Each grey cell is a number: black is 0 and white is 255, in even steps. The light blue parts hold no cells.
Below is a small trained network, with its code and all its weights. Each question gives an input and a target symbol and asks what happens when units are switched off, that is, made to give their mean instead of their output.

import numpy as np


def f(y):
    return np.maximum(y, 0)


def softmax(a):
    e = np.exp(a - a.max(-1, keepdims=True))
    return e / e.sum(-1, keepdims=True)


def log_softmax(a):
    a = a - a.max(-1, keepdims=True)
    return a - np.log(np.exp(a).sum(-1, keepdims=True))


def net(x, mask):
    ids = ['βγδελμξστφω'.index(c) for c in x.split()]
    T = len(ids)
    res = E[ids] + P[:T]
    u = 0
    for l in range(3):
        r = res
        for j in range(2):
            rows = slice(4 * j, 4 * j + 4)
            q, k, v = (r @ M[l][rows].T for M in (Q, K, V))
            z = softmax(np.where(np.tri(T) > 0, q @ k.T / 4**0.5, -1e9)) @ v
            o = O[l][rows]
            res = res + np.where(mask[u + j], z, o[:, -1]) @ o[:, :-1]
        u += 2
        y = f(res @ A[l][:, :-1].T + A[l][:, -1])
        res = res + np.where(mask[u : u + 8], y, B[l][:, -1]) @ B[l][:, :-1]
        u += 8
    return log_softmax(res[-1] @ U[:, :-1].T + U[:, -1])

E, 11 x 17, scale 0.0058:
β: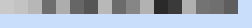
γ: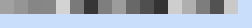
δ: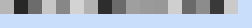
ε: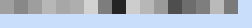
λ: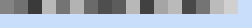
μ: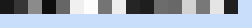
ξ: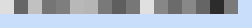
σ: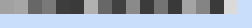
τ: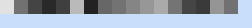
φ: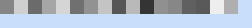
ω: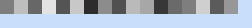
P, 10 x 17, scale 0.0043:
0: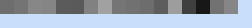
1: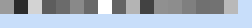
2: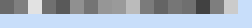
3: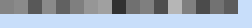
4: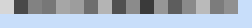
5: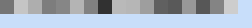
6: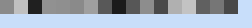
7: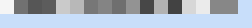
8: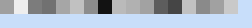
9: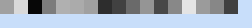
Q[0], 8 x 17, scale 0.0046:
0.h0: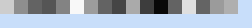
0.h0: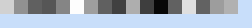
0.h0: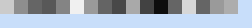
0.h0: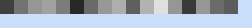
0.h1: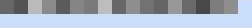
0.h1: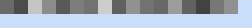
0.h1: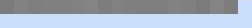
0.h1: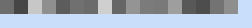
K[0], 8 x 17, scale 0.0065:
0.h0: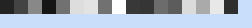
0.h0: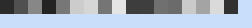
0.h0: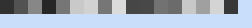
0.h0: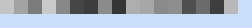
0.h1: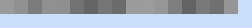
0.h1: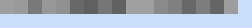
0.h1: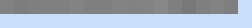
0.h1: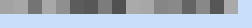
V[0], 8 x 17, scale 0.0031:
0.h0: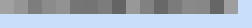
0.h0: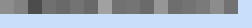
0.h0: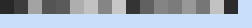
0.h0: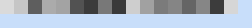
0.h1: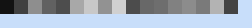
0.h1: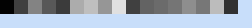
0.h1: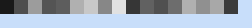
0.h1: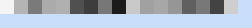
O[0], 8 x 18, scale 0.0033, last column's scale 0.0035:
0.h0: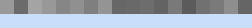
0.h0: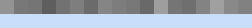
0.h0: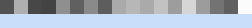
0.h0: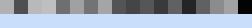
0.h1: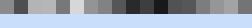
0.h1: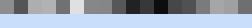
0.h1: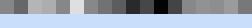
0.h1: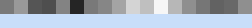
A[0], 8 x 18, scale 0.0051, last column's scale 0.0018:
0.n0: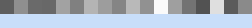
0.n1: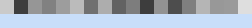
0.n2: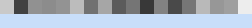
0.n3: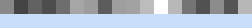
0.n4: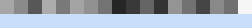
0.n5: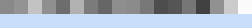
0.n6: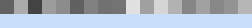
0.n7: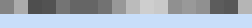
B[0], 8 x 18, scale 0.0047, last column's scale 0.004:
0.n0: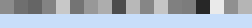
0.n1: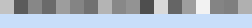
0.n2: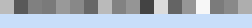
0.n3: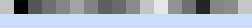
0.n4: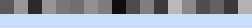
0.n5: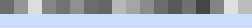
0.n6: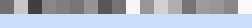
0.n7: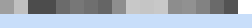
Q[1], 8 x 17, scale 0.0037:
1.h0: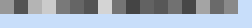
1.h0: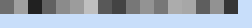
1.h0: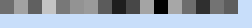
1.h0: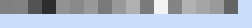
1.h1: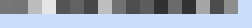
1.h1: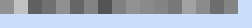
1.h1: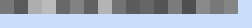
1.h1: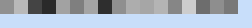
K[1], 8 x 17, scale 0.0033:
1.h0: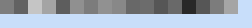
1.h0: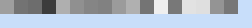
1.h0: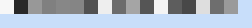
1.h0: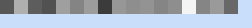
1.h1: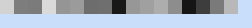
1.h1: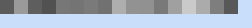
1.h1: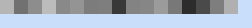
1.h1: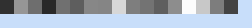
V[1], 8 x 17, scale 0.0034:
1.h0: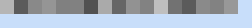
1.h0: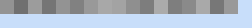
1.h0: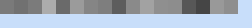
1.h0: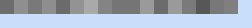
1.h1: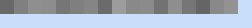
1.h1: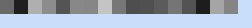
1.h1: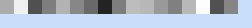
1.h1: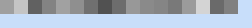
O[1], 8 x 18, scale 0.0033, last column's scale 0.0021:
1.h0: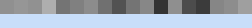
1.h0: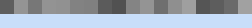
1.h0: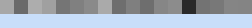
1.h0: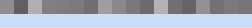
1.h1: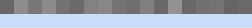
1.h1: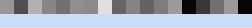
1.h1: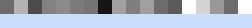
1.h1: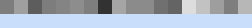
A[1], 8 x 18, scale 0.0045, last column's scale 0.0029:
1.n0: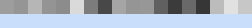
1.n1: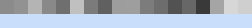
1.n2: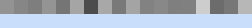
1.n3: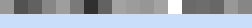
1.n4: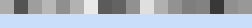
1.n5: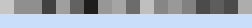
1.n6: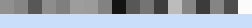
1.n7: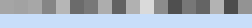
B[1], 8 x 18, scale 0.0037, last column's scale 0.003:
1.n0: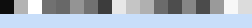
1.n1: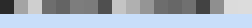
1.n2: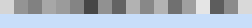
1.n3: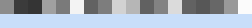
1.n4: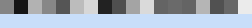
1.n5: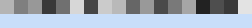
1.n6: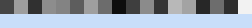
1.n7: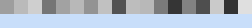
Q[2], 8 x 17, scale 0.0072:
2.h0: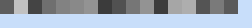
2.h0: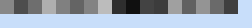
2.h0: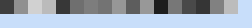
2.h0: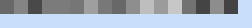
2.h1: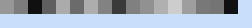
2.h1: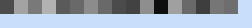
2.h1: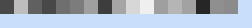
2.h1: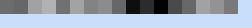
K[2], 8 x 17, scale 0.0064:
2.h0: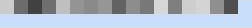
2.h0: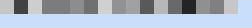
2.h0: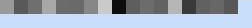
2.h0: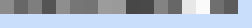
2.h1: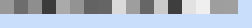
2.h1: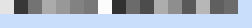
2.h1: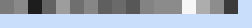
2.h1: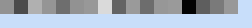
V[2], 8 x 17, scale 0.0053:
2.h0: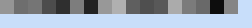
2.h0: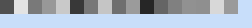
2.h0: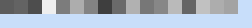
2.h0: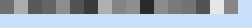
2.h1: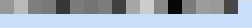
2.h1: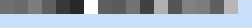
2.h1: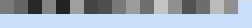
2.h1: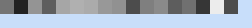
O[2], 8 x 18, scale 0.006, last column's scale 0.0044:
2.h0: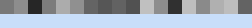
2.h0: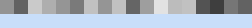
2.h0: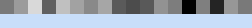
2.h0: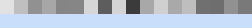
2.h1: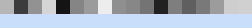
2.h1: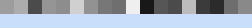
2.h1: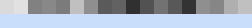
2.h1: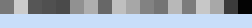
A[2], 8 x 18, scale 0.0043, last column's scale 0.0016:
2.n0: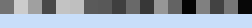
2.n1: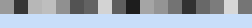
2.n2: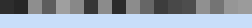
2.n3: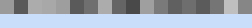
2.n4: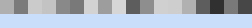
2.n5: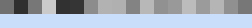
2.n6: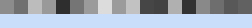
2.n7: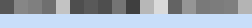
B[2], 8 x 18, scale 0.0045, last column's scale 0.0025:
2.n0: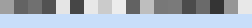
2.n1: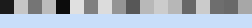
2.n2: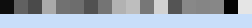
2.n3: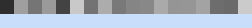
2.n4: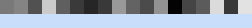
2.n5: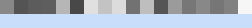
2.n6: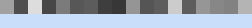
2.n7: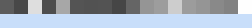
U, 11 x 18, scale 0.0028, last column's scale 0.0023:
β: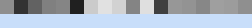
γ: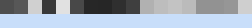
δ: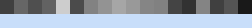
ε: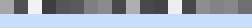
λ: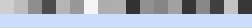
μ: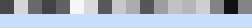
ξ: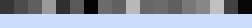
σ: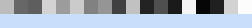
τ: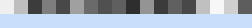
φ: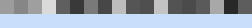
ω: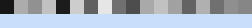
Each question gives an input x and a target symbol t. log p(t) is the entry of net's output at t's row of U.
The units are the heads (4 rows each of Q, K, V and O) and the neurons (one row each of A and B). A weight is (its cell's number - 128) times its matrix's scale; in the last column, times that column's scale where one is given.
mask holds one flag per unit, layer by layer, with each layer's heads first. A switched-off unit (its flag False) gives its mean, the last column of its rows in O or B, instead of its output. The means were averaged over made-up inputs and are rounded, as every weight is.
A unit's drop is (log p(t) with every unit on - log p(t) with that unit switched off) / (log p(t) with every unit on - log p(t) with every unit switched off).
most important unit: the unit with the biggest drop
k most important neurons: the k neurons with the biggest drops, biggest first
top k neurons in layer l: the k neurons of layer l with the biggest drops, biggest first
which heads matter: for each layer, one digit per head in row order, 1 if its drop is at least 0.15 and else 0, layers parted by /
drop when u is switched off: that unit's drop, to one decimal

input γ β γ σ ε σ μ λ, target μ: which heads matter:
10 / 00 / 01
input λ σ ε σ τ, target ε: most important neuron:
1.n0
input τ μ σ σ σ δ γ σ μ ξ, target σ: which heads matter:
00 / 00 / 01
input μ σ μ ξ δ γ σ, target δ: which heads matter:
01 / 00 / 10
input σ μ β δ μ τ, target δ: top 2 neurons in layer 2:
2.n0; 2.n2
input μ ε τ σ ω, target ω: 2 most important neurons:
2.n1; 1.n2
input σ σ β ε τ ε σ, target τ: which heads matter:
11 / 00 / 11
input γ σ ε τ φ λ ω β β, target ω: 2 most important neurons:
2.n1; 2.n3
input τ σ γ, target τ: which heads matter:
10 / 00 / 11
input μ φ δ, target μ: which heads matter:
00 / 00 / 01
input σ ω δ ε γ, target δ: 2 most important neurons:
2.n0; 2.n2
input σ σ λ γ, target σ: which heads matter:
10 / 00 / 01
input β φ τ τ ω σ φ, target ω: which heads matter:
10 / 00 / 11
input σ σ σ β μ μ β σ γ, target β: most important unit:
0.h1
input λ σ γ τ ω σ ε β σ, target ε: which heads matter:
11 / 00 / 11
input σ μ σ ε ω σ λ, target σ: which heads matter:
10 / 01 / 01
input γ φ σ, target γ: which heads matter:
10 / 00 / 11
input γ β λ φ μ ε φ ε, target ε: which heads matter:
01 / 01 / 10
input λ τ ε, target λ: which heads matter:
00 / 00 / 11
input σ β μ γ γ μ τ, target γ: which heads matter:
01 / 00 / 01
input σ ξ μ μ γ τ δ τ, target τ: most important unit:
0.h1
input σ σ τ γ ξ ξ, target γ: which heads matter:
00 / 00 / 11
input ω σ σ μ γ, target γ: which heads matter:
10 / 01 / 01
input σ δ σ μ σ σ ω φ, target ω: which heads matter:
10 / 01 / 11
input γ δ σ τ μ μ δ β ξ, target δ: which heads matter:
01 / 00 / 10
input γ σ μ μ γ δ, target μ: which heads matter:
11 / 00 / 01
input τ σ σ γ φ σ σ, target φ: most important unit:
0.h0
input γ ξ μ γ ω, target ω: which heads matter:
10 / 01 / 11
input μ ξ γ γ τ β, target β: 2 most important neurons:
0.n7; 2.n5
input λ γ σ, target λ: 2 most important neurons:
2.n0; 1.n3
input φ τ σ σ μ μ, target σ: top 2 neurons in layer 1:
1.n0; 1.n6
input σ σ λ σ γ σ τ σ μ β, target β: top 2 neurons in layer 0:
0.n7; 0.n3
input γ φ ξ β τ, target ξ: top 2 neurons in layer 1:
1.n0; 1.n4
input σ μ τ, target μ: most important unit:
0.h0
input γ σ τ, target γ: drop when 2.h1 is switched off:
1.1
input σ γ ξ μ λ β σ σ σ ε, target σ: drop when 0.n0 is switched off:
0.1
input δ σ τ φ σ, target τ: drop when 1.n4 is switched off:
0.0
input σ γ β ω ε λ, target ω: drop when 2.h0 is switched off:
0.2
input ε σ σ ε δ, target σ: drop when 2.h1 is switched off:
0.9
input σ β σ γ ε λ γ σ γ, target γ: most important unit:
2.h1
